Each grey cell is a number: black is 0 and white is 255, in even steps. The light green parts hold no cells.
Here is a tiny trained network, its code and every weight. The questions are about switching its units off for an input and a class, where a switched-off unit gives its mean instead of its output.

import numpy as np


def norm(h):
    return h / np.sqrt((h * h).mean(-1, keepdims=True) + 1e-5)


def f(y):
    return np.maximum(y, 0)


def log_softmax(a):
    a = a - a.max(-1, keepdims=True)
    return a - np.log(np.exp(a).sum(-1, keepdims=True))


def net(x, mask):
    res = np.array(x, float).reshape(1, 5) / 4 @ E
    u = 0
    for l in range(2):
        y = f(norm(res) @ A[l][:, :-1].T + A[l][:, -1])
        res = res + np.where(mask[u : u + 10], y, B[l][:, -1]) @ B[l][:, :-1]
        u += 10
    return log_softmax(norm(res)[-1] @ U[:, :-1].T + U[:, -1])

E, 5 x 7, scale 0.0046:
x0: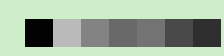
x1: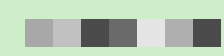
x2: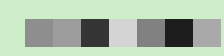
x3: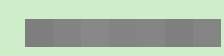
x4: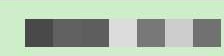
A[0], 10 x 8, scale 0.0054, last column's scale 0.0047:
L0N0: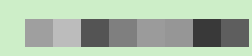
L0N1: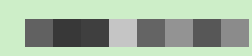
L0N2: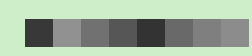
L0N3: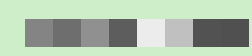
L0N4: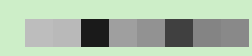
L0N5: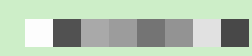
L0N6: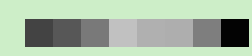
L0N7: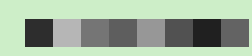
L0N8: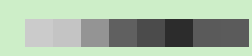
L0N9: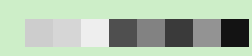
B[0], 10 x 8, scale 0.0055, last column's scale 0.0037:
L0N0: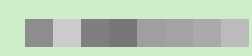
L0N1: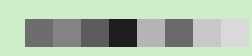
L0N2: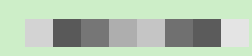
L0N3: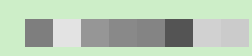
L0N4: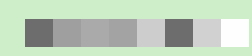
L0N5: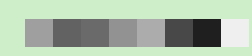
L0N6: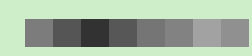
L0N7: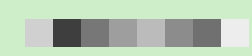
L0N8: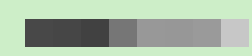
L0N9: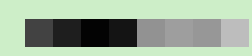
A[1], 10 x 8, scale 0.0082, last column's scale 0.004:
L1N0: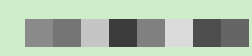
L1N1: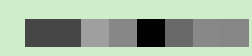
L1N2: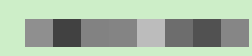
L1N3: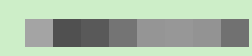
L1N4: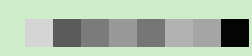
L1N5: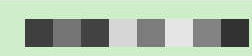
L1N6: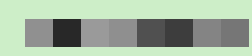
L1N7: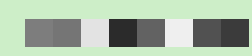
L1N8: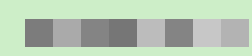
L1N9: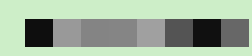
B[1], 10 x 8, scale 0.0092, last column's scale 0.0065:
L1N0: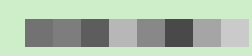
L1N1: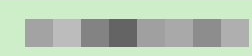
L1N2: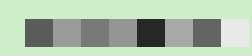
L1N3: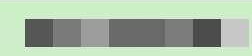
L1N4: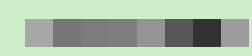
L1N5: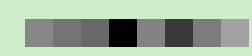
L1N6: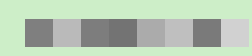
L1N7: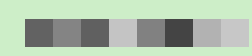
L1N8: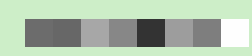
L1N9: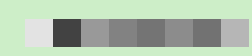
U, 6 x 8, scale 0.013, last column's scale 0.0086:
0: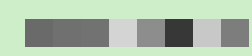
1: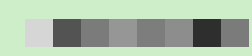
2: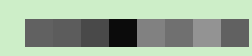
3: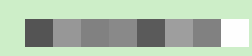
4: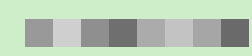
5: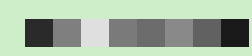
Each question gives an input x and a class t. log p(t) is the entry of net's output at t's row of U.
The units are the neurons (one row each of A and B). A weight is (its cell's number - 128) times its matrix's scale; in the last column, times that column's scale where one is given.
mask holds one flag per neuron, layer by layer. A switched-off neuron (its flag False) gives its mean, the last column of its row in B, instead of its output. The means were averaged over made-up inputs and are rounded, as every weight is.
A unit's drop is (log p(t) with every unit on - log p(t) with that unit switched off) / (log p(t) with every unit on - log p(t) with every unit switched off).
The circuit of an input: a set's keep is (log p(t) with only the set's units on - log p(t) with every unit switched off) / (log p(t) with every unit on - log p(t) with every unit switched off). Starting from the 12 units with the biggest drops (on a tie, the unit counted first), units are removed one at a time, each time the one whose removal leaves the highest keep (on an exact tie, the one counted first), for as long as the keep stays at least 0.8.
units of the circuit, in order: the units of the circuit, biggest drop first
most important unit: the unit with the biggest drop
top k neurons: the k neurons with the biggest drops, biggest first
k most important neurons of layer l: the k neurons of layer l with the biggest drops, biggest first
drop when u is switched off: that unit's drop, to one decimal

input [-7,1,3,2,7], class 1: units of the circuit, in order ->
L1N4
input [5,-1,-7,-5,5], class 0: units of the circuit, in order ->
L1N7, L1N0
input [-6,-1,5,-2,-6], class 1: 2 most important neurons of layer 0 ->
L0N5, L0N1
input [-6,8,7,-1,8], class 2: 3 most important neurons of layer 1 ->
L1N5, L1N7, L1N0
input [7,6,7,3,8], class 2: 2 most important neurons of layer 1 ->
L1N5, L1N7
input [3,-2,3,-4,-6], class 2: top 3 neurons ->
L0N9, L0N8, L1N7
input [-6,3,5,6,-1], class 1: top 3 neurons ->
L1N7, L1N0, L0N5
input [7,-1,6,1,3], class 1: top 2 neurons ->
L1N9, L1N7
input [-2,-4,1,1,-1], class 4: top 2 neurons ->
L1N6, L0N7
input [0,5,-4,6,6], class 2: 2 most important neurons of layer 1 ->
L1N5, L1N2
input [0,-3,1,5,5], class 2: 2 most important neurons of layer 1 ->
L1N5, L1N2
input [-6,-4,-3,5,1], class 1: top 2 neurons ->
L1N4, L1N8
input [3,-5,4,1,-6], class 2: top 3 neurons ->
L0N9, L0N8, L1N7
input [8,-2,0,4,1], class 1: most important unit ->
L1N9
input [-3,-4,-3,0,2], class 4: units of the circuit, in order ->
L1N6, L1N8, L0N4
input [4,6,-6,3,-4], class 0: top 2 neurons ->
L1N0, L1N7
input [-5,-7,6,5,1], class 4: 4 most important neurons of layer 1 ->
L1N6, L1N7, L1N0, L1N1
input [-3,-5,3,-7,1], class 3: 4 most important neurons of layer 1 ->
L1N2, L1N9, L1N3, L1N5
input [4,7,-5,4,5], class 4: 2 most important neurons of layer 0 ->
L0N3, L0N0
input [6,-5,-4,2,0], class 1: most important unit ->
L1N9
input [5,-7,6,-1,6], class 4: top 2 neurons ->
L1N1, L1N6
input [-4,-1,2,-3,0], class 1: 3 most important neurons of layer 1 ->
L1N7, L1N8, L1N0
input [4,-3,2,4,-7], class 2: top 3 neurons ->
L0N9, L1N8, L0N8
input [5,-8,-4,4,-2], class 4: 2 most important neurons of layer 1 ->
L1N1, L1N6
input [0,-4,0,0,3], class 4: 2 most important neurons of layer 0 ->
L0N4, L0N7
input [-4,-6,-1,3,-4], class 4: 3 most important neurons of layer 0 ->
L0N7, L0N2, L0N1
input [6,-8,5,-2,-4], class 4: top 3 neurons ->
L1N6, L1N1, L0N5
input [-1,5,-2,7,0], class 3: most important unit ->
L1N8
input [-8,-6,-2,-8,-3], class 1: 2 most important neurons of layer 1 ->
L1N4, L1N8
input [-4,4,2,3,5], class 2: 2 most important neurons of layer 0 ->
L0N2, L0N7
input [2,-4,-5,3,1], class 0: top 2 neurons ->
L1N7, L1N0
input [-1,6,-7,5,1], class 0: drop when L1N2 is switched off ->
0.1
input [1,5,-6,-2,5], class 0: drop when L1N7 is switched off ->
0.3
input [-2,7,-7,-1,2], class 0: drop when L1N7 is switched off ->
0.3
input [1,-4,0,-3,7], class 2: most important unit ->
L1N5
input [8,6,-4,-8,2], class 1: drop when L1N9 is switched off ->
0.5
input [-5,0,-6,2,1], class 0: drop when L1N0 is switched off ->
0.1
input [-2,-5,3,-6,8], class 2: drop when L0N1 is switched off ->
0.0
